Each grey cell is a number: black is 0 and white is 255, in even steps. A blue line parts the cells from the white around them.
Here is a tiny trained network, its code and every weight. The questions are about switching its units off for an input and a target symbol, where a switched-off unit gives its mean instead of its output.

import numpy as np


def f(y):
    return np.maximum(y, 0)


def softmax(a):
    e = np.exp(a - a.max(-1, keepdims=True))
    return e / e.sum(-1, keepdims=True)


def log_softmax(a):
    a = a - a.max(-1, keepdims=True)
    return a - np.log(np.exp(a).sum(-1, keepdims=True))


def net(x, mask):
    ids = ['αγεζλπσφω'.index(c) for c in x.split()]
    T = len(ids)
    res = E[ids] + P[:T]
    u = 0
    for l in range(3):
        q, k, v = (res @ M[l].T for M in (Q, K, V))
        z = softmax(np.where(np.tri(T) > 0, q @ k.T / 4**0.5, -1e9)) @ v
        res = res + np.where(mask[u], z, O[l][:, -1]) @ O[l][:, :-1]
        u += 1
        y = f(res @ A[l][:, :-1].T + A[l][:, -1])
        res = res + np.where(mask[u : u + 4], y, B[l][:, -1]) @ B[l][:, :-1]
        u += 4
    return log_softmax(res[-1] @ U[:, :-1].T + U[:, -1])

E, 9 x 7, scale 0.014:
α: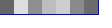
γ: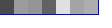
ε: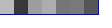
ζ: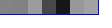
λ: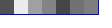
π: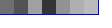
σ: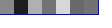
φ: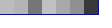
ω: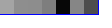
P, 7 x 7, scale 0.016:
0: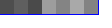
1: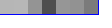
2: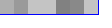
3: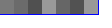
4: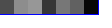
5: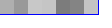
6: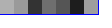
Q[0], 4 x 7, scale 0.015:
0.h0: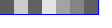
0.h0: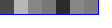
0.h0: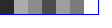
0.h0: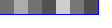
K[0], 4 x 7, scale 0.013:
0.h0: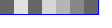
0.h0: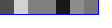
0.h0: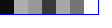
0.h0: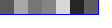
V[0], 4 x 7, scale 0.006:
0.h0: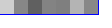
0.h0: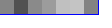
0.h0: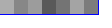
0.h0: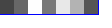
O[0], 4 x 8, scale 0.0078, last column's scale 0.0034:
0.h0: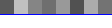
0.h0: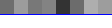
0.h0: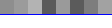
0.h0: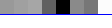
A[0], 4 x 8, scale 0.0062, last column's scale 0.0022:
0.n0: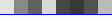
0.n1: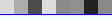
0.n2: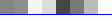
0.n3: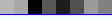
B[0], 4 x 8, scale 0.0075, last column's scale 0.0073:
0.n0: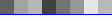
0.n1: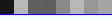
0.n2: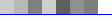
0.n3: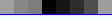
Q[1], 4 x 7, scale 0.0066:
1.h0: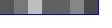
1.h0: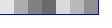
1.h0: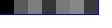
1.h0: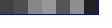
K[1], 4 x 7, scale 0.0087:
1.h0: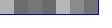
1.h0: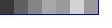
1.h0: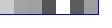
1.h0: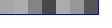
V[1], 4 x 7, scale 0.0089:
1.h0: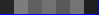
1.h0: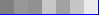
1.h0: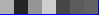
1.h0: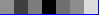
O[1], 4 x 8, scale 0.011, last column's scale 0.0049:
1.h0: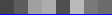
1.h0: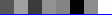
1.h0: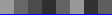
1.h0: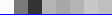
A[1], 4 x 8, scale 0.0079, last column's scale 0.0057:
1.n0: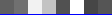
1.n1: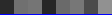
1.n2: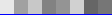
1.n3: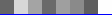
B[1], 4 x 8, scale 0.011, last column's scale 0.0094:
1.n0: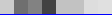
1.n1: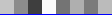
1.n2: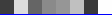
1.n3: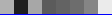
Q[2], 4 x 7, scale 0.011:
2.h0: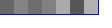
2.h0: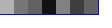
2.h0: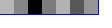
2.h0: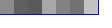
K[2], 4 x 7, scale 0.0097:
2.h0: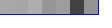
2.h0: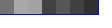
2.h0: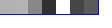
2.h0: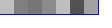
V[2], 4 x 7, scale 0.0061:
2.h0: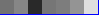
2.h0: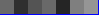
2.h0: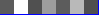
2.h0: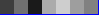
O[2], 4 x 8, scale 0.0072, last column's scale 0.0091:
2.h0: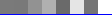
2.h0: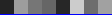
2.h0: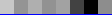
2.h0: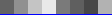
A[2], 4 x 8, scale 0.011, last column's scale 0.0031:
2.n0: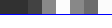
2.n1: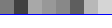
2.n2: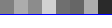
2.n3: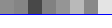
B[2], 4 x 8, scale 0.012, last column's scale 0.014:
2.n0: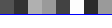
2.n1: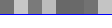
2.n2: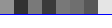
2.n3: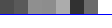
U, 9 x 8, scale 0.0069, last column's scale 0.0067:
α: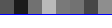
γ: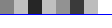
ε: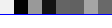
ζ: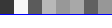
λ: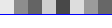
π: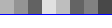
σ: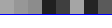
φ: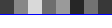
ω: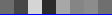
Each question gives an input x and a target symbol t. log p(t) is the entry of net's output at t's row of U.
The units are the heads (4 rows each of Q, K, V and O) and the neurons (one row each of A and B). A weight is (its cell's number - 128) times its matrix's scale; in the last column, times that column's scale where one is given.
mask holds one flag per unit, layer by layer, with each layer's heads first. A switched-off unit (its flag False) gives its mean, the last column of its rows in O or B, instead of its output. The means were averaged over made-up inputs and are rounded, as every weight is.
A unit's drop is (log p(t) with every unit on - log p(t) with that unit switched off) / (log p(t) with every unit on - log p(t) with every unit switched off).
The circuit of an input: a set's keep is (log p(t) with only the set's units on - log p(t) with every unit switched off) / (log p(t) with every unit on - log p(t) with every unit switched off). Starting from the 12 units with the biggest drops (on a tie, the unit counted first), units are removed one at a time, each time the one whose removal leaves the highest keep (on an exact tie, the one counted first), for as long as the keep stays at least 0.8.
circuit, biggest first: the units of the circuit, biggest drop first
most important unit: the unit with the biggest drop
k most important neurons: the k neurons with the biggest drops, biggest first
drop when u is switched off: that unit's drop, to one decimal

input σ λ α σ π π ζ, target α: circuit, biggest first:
0.h0; 2.n0
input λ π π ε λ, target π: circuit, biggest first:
1.h0; 2.h0
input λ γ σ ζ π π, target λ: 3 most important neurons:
1.n0; 1.n1; 2.n1
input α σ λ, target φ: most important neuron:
2.n1
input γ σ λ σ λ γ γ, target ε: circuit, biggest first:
0.n3; 1.n2
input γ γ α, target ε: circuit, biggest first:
2.n2; 1.h0
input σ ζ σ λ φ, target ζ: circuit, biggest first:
0.h0; 1.h0; 1.n2
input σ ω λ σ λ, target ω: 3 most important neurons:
1.n0; 0.n2; 1.n2
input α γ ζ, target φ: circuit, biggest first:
1.h0; 0.h0
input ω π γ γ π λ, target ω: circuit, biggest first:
1.n0; 1.h0; 2.n3
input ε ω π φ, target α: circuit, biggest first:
0.h0; 2.n0; 0.n2
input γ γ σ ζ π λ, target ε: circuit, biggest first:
0.h0; 2.n2; 1.h0
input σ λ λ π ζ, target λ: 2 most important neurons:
1.n1; 2.n3
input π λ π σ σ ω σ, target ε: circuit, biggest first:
1.n2
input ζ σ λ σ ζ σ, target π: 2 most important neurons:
1.n0; 0.n2
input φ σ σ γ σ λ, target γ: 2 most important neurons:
2.n1; 0.n1
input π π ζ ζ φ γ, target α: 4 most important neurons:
2.n2; 1.n2; 0.n2; 2.n3
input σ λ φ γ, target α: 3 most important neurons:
2.n0; 0.n2; 2.n2
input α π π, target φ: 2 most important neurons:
1.n1; 2.n1
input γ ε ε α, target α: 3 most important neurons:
2.n0; 0.n2; 2.n2
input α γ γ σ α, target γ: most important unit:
1.h0
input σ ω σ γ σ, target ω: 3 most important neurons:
1.n0; 0.n2; 1.n2
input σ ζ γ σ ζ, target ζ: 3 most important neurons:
1.n2; 0.n0; 1.n0
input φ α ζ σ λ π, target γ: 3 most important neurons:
2.n1; 0.n1; 0.n2
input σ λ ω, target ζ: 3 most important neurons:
1.n2; 0.n2; 2.n2
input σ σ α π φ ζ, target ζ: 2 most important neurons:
1.n2; 0.n2
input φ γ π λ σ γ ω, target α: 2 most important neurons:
2.n0; 0.n2
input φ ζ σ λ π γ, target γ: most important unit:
2.n1
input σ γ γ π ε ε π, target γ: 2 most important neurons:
0.n3; 2.n2
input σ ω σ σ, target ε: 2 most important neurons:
1.n2; 2.n1
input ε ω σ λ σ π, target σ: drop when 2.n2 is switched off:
0.1
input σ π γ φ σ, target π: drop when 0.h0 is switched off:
0.8
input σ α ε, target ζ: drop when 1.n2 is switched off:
1.2
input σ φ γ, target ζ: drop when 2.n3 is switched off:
0.1
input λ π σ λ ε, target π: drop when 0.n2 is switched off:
0.0
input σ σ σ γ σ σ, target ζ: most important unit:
1.n2
